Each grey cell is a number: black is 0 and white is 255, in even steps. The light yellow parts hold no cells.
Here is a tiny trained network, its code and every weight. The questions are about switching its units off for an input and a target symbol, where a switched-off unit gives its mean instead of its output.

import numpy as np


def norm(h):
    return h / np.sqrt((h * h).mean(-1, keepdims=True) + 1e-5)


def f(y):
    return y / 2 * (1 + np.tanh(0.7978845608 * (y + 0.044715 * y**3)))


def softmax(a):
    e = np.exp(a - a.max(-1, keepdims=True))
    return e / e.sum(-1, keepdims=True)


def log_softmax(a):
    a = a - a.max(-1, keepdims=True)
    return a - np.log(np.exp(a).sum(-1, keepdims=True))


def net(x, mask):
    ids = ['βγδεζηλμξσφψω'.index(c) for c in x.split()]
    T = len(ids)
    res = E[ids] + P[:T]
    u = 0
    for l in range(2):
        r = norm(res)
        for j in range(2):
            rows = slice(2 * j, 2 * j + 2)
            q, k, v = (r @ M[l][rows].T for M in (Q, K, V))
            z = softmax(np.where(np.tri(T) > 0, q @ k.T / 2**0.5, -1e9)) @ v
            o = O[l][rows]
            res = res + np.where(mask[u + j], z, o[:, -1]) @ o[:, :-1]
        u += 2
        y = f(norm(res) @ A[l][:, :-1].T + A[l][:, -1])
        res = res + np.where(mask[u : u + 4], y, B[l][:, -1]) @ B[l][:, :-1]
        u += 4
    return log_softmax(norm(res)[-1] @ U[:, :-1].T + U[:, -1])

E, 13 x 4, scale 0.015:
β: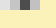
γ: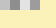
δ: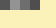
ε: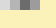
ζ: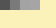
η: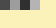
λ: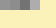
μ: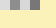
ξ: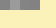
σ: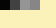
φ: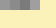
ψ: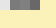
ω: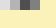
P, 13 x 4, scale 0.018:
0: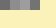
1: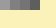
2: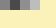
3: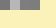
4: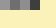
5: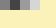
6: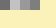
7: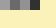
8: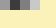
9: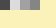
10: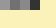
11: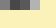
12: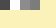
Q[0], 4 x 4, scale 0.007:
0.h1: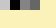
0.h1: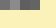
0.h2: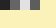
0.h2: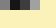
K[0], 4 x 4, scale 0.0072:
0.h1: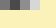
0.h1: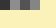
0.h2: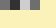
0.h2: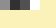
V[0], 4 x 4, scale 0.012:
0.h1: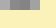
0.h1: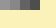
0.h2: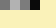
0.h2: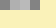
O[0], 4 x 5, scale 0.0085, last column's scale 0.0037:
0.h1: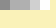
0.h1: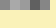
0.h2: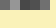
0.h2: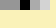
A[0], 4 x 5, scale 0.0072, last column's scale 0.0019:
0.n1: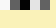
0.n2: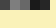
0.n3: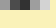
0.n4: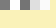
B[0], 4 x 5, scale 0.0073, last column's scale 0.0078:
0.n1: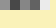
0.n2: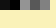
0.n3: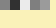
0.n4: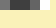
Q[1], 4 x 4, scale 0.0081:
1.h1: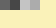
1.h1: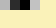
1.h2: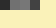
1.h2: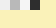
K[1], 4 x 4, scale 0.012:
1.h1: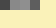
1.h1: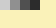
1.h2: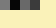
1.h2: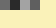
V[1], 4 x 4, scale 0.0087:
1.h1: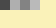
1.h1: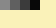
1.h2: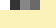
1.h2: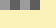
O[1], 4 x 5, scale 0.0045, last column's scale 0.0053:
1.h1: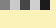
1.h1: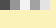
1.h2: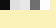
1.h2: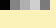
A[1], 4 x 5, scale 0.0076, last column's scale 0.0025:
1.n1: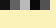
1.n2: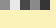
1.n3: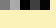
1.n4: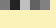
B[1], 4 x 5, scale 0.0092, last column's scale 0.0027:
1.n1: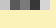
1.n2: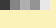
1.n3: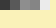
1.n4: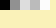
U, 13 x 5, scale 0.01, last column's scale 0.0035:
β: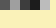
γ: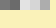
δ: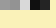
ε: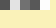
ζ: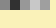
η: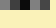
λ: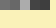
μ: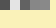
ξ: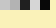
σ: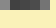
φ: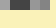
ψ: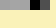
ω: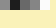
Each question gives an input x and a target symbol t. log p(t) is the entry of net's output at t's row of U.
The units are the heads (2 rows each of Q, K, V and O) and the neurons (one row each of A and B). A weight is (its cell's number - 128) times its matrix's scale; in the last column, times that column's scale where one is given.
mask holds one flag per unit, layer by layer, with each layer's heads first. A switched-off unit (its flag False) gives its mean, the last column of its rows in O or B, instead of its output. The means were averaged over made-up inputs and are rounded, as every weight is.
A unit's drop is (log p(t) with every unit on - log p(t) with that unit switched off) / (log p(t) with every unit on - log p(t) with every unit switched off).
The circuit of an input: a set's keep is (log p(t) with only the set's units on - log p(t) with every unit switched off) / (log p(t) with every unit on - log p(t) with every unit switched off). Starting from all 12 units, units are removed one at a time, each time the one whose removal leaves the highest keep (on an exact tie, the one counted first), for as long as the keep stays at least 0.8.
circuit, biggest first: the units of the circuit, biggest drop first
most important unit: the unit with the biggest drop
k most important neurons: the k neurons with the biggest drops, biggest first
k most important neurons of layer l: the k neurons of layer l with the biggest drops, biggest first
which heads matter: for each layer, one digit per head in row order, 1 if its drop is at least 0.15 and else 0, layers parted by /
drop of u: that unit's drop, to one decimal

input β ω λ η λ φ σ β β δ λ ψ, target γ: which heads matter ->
01 / 00
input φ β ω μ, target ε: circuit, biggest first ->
(1.h2; 0.h2; 0.n3)
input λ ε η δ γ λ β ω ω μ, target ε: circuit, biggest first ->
(0.h2; 1.h1)
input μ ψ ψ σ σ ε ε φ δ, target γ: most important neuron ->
(0.n4)
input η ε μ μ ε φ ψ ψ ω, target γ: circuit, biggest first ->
(1.h2; 0.n4)
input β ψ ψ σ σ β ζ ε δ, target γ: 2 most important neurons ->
(0.n4; 1.n4)
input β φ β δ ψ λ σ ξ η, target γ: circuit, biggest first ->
(0.h2; 1.h1)
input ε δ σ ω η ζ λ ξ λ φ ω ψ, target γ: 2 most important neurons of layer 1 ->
(1.n4; 1.n1)
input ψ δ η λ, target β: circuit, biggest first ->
(0.h1; 0.n4)
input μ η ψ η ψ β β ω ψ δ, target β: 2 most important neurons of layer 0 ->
(0.n2; 0.n4)
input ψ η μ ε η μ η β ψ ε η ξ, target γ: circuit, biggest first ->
(0.h2; 0.n4)
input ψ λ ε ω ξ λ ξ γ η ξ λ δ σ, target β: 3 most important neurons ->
(1.n1; 1.n4; 0.n2)
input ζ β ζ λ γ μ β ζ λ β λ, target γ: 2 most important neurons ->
(1.n4; 0.n4)
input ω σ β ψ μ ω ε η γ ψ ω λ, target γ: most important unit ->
0.h2
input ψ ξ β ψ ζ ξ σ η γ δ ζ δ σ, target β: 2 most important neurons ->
(1.n1; 1.n4)
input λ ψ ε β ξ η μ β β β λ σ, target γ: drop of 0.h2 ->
0.5
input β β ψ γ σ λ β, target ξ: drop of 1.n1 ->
-0.1
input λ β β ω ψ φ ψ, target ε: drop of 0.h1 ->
0.2
